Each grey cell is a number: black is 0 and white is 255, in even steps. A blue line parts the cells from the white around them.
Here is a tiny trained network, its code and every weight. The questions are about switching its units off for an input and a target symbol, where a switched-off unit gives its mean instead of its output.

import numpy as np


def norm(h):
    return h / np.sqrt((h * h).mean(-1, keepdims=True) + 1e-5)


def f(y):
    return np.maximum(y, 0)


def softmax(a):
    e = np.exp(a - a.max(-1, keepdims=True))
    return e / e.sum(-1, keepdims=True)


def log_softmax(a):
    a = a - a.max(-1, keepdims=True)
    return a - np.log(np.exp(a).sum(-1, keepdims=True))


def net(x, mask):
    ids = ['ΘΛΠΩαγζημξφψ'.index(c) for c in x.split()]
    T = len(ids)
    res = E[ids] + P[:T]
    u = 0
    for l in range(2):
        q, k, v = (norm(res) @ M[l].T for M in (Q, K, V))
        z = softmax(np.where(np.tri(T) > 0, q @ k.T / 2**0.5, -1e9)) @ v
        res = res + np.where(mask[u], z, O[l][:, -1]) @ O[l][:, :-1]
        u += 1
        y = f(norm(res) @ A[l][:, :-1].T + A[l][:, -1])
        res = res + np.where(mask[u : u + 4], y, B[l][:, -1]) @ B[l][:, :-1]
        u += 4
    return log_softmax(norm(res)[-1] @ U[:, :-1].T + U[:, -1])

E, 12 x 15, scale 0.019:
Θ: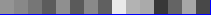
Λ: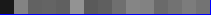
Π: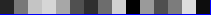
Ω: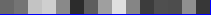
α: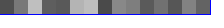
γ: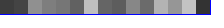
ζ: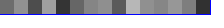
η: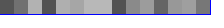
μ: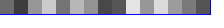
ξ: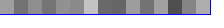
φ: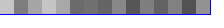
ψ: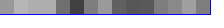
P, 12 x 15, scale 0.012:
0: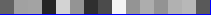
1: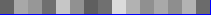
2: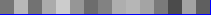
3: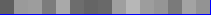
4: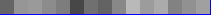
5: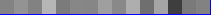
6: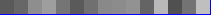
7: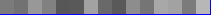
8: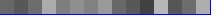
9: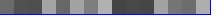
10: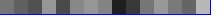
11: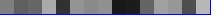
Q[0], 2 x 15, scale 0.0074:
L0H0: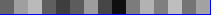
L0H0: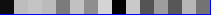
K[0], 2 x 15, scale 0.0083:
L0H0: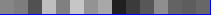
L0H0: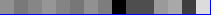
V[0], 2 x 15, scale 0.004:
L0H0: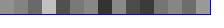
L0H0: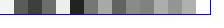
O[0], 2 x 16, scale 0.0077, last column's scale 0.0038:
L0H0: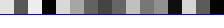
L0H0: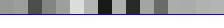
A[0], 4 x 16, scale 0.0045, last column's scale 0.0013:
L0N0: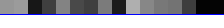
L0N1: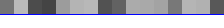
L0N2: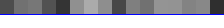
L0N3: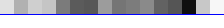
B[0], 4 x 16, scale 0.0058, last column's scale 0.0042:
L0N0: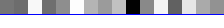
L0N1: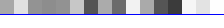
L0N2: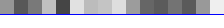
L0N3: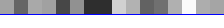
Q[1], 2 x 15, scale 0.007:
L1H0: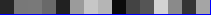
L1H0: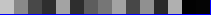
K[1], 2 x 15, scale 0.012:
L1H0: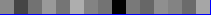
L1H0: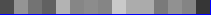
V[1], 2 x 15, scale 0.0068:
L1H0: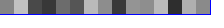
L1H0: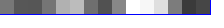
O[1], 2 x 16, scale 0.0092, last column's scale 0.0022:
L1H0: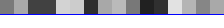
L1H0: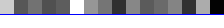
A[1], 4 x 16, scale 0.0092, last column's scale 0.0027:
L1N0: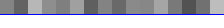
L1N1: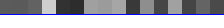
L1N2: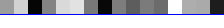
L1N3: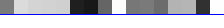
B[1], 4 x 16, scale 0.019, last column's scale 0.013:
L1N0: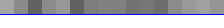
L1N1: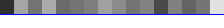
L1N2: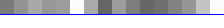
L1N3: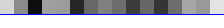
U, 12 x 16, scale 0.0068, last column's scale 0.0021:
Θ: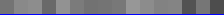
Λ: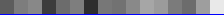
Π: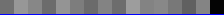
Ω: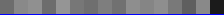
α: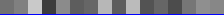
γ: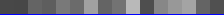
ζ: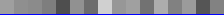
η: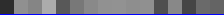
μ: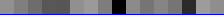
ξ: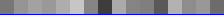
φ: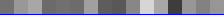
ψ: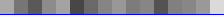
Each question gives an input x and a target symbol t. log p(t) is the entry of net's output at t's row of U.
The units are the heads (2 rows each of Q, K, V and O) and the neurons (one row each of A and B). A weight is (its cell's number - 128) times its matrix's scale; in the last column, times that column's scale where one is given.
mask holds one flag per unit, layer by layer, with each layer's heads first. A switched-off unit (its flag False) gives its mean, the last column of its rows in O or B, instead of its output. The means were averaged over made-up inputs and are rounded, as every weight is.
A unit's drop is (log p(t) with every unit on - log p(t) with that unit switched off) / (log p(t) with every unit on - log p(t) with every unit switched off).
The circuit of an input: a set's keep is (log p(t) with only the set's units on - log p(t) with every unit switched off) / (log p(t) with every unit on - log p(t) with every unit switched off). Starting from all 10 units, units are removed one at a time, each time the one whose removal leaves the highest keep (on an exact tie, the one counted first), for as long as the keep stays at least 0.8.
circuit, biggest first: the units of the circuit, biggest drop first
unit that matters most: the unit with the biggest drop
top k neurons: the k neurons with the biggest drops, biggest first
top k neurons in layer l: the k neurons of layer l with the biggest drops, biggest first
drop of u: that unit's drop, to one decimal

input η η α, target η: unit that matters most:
L0H0
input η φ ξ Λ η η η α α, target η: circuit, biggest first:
(L1N3 L1N2)
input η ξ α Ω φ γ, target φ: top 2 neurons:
(L1N3 L1N2)
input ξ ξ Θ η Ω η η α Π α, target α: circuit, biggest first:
(L0H0 L1N3 L1N2)
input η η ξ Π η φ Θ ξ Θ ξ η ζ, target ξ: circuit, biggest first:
(L0H0 L1H0 L1N2)
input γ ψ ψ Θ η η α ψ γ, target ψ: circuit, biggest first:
(L1H0 L1N3)
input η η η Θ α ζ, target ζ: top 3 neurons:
(L0N0 L1N3 L1N2)
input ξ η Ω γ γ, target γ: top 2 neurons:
(L1N2 L1N3)
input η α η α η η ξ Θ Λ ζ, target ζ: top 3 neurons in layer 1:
(L1N2 L1N3 L1N1)
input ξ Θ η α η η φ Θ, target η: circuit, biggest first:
(L1H0 L1N3 L1N2)
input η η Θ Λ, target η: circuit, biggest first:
(L0H0 L1H0 L1N3 L1N2)
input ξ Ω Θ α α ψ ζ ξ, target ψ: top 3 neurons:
(L0N1 L1N3 L1N2)
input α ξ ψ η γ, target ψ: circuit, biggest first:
(L1N3 L1H0)
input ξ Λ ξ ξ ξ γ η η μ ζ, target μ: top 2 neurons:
(L1N2 L1N3)
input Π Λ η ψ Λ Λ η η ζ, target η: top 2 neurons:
(L1N3 L1N1)
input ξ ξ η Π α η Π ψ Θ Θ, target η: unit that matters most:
L0N1
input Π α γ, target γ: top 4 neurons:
(L1N2 L1N3 L1N1 L0N1)
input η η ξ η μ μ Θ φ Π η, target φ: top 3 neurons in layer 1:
(L1N3 L1N2 L1N1)
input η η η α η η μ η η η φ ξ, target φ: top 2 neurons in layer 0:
(L0N1 L0N3)
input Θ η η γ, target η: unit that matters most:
L0H0
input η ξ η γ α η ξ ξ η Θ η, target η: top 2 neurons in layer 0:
(L0N1 L0N2)
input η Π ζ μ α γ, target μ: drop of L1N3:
0.2
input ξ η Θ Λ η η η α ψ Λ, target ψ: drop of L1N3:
0.3
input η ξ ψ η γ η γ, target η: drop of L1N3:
0.2
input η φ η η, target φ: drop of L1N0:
0.0
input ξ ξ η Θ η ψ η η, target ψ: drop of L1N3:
0.3
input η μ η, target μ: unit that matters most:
L1H0
